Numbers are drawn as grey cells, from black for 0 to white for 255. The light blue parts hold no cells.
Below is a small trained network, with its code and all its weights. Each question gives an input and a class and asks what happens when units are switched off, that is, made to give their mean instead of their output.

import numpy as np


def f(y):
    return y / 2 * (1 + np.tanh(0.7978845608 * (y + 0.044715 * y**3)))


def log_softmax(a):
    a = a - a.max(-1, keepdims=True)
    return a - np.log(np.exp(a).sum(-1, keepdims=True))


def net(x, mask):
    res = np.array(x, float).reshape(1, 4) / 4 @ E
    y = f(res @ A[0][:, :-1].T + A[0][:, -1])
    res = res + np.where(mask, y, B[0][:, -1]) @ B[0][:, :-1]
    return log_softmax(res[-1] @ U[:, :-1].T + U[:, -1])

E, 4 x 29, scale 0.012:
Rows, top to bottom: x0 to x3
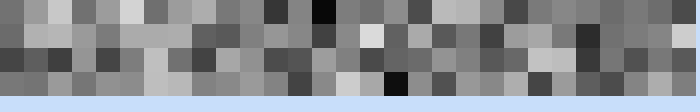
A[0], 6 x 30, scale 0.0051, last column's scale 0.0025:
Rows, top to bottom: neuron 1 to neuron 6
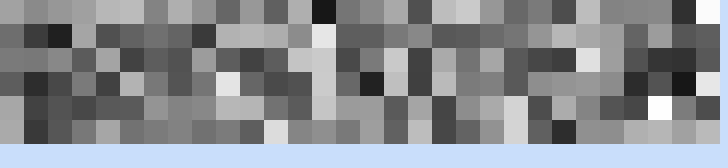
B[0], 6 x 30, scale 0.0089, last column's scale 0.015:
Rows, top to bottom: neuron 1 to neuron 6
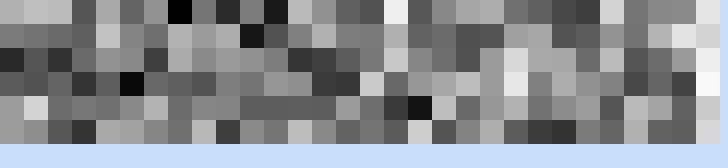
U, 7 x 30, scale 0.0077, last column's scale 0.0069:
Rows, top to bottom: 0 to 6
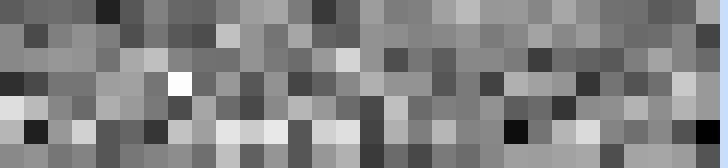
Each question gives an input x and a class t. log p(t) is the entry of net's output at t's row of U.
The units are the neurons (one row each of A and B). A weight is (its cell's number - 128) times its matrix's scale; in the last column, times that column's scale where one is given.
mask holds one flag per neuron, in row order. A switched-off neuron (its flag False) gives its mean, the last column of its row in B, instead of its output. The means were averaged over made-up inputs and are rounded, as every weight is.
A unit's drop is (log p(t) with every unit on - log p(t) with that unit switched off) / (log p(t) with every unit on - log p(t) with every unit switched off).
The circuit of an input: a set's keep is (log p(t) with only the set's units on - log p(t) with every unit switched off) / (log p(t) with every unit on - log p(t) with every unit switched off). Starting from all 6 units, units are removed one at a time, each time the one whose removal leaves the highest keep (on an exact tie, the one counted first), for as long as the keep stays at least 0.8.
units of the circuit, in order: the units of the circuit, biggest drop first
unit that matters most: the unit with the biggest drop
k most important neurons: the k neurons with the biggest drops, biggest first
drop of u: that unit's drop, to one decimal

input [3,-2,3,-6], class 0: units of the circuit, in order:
neuron 4
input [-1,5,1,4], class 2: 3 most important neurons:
neuron 3; neuron 4; neuron 2
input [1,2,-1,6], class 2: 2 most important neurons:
neuron 4; neuron 3
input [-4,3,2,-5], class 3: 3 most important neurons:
neuron 1; neuron 5; neuron 6
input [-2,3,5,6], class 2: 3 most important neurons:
neuron 3; neuron 4; neuron 5
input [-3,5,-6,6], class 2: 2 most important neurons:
neuron 1; neuron 2
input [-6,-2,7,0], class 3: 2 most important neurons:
neuron 2; neuron 4
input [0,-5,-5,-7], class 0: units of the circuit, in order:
neuron 3; neuron 2
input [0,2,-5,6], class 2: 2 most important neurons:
neuron 1; neuron 2
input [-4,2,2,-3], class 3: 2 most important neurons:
neuron 1; neuron 5
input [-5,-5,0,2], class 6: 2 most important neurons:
neuron 1; neuron 5
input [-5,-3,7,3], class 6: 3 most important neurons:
neuron 5; neuron 2; neuron 3
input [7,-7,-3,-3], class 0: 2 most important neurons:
neuron 4; neuron 3
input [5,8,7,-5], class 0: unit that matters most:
neuron 2
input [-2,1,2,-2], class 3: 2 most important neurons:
neuron 1; neuron 5
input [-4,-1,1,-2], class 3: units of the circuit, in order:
neuron 1; neuron 2
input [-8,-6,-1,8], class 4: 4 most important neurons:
neuron 6; neuron 2; neuron 3; neuron 4
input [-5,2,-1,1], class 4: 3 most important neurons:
neuron 6; neuron 4; neuron 3
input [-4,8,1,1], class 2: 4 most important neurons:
neuron 3; neuron 4; neuron 2; neuron 1
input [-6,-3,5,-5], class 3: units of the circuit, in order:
neuron 2
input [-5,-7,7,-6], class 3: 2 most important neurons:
neuron 2; neuron 3
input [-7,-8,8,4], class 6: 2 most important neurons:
neuron 2; neuron 5
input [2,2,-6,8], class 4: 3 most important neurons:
neuron 6; neuron 4; neuron 1
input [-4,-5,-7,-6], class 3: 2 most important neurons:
neuron 3; neuron 1
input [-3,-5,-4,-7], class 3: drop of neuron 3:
0.5
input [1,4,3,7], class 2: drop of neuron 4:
0.2
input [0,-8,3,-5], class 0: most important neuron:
neuron 4
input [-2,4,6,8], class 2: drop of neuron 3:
0.3
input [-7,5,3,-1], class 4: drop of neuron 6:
0.6
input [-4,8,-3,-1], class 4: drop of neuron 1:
0.0
